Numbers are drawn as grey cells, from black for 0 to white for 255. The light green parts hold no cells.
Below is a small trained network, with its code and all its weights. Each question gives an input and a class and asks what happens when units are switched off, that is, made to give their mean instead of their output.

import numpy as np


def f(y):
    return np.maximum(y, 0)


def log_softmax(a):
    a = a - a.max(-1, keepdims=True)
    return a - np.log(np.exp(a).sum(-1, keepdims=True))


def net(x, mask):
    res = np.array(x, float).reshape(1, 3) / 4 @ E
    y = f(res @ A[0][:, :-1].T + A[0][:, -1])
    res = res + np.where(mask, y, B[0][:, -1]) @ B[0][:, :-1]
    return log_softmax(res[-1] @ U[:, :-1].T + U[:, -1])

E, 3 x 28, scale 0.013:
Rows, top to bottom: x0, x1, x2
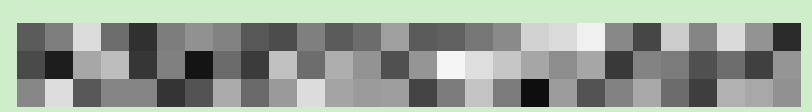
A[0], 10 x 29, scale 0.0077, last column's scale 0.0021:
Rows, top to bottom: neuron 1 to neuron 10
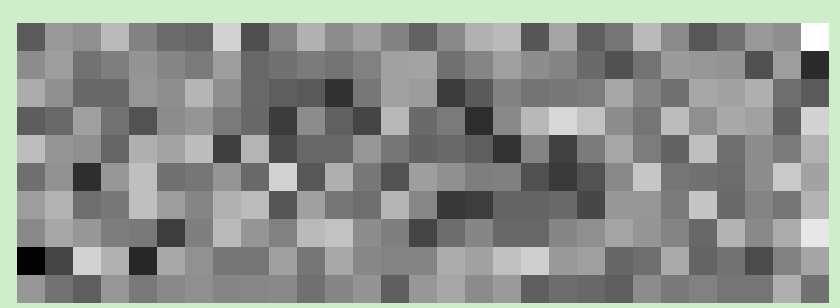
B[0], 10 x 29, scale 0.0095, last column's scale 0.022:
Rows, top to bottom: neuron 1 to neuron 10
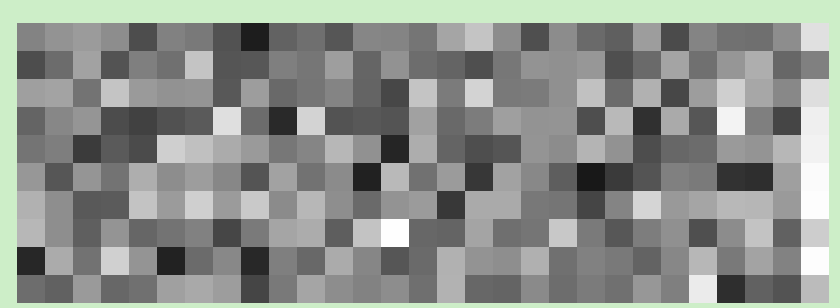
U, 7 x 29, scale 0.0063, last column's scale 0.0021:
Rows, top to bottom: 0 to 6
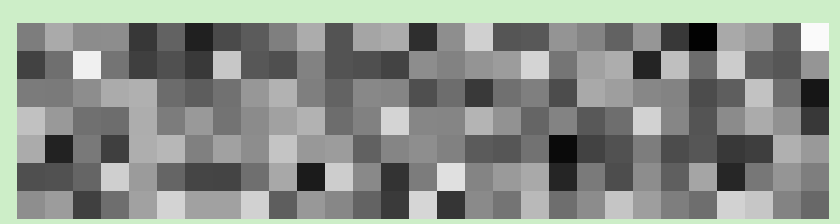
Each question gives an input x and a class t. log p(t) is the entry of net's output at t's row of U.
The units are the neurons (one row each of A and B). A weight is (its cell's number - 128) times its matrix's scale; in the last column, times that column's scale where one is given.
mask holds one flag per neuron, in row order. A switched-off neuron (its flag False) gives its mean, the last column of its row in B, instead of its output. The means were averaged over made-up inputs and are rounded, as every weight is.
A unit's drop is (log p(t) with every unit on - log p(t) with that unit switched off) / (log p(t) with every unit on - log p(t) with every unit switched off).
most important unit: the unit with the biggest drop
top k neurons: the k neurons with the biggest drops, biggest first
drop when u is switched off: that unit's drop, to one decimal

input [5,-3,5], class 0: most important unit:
neuron 8
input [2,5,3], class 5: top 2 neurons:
neuron 4; neuron 9
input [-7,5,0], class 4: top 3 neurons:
neuron 6; neuron 9; neuron 3
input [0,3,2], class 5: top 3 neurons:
neuron 4; neuron 8; neuron 7
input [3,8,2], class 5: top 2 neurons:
neuron 9; neuron 4
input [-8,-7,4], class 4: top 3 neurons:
neuron 6; neuron 5; neuron 4
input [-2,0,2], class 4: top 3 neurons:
neuron 9; neuron 3; neuron 7
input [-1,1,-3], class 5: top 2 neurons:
neuron 4; neuron 7
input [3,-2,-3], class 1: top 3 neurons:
neuron 4; neuron 7; neuron 8
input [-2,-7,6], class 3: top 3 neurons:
neuron 8; neuron 4; neuron 6
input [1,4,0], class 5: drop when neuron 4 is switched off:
1.3
